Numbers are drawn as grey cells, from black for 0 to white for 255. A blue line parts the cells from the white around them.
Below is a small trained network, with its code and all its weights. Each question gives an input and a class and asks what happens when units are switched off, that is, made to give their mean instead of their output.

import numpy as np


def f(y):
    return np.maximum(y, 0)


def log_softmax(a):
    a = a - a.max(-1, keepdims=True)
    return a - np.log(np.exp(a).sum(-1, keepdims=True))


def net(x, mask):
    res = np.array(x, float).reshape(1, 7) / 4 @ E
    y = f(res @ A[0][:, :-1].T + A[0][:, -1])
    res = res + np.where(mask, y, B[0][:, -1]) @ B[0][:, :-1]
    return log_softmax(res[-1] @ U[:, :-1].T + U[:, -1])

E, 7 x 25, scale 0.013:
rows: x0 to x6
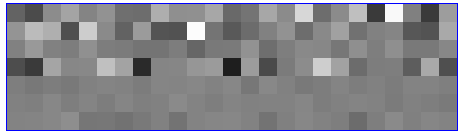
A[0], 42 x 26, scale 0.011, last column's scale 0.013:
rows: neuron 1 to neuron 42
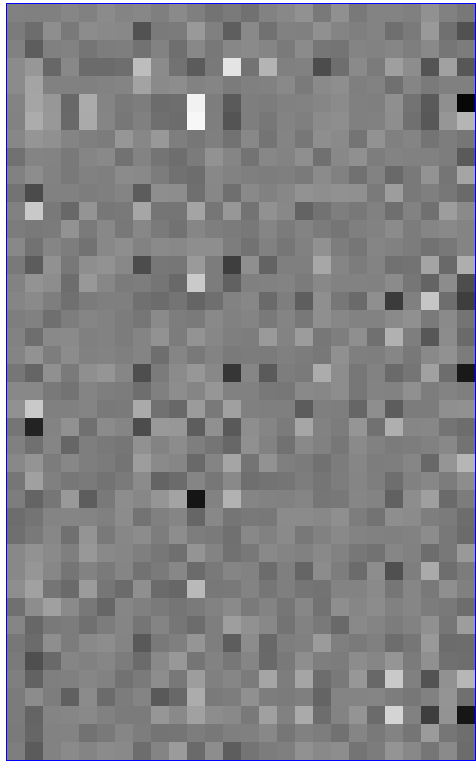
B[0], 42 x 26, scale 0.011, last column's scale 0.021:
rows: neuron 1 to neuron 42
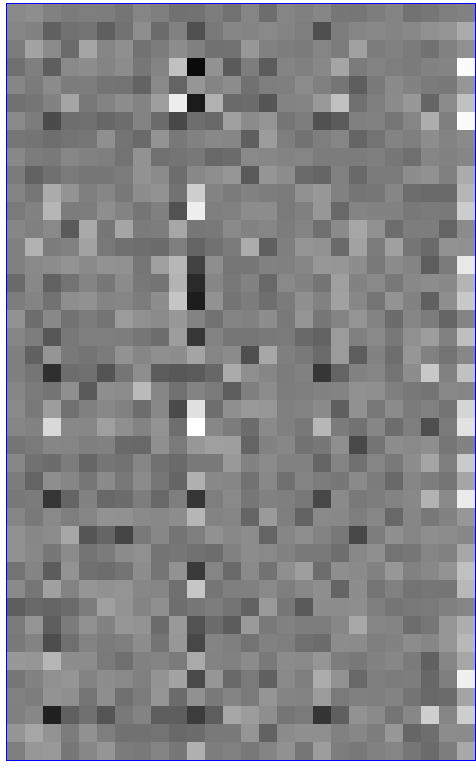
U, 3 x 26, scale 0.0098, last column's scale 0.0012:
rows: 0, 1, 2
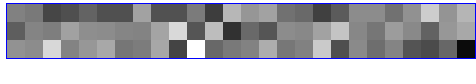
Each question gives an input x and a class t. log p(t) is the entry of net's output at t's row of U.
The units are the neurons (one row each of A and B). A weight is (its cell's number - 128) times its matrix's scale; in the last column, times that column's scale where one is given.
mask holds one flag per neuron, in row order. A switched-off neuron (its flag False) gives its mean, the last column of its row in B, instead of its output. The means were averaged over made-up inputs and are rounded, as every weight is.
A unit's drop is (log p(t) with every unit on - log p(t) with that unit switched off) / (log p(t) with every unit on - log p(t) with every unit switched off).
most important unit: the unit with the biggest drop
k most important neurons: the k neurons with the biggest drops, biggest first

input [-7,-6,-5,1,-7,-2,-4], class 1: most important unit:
neuron 17
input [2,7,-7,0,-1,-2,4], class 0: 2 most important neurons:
neuron 7; neuron 4
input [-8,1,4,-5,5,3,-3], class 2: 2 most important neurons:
neuron 12; neuron 23
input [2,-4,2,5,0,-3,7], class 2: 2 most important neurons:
neuron 24; neuron 4
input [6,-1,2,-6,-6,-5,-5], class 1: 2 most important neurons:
neuron 4; neuron 38
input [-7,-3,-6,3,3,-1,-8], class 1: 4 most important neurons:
neuron 17; neuron 7; neuron 40; neuron 15
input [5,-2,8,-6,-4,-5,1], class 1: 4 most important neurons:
neuron 4; neuron 7; neuron 38; neuron 21
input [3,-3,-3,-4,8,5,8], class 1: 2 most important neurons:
neuron 7; neuron 4
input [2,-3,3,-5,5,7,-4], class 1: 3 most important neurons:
neuron 4; neuron 7; neuron 21
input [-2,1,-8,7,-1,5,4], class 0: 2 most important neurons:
neuron 21; neuron 4
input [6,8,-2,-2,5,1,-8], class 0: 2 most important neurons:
neuron 7; neuron 40
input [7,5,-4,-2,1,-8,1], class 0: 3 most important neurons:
neuron 40; neuron 7; neuron 15
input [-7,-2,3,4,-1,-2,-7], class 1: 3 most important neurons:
neuron 17; neuron 7; neuron 40
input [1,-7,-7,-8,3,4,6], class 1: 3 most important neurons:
neuron 4; neuron 7; neuron 40
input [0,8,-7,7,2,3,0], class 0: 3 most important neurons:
neuron 7; neuron 21; neuron 4
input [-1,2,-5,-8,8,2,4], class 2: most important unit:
neuron 12
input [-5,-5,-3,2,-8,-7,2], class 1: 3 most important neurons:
neuron 7; neuron 17; neuron 40
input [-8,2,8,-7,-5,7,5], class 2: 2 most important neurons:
neuron 12; neuron 23
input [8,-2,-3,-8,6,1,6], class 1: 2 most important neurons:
neuron 4; neuron 38
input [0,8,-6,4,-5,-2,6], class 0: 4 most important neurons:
neuron 7; neuron 21; neuron 4; neuron 17
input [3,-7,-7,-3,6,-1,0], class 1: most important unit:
neuron 7
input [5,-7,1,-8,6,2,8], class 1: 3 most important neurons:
neuron 4; neuron 7; neuron 38
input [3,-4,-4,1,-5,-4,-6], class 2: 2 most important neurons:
neuron 4; neuron 24
